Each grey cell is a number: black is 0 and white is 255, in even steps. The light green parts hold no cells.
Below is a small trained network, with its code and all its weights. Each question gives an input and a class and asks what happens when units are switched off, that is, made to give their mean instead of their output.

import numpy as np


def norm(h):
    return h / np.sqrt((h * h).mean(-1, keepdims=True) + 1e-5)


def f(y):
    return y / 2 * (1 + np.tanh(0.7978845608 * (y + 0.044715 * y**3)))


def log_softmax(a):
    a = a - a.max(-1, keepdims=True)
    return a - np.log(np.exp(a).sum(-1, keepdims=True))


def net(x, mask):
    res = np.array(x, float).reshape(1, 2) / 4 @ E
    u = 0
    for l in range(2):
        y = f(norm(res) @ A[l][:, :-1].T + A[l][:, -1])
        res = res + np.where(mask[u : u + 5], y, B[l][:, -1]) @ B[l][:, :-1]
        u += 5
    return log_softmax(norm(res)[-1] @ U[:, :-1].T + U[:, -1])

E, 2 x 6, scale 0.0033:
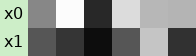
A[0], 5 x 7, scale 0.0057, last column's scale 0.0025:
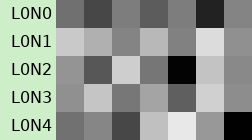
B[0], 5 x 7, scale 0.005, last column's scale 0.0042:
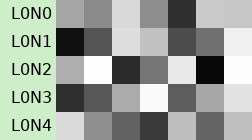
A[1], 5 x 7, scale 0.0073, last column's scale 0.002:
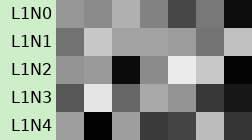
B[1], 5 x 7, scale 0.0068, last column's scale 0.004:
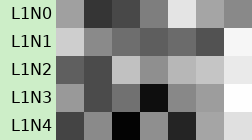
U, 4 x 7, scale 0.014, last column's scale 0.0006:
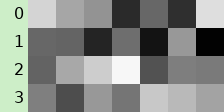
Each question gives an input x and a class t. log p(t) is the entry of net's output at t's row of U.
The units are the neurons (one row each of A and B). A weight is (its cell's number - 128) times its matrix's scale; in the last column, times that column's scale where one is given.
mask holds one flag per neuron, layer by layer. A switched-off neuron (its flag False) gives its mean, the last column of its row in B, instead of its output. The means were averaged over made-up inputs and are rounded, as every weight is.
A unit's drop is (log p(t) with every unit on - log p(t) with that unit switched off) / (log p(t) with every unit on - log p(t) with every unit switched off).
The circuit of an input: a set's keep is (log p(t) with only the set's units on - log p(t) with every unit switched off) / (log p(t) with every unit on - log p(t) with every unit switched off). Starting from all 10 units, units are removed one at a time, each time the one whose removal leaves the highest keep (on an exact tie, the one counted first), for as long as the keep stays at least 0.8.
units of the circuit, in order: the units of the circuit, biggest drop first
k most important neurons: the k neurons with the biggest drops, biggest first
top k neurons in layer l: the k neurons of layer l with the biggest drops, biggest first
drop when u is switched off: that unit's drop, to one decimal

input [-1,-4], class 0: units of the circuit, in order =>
L0N2
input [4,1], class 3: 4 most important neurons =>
L0N4; L0N0; L1N4; L0N2
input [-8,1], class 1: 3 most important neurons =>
L1N4; L0N0; L0N4
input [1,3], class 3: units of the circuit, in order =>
L0N1; L1N2
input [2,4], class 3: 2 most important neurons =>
L1N2; L0N2
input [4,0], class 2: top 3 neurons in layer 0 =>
L0N2; L0N3; L0N1
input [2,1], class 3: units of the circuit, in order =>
L0N4; L1N2
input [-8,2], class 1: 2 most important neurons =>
L1N4; L0N0
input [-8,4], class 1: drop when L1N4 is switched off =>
0.4
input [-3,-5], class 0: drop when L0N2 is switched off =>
0.1
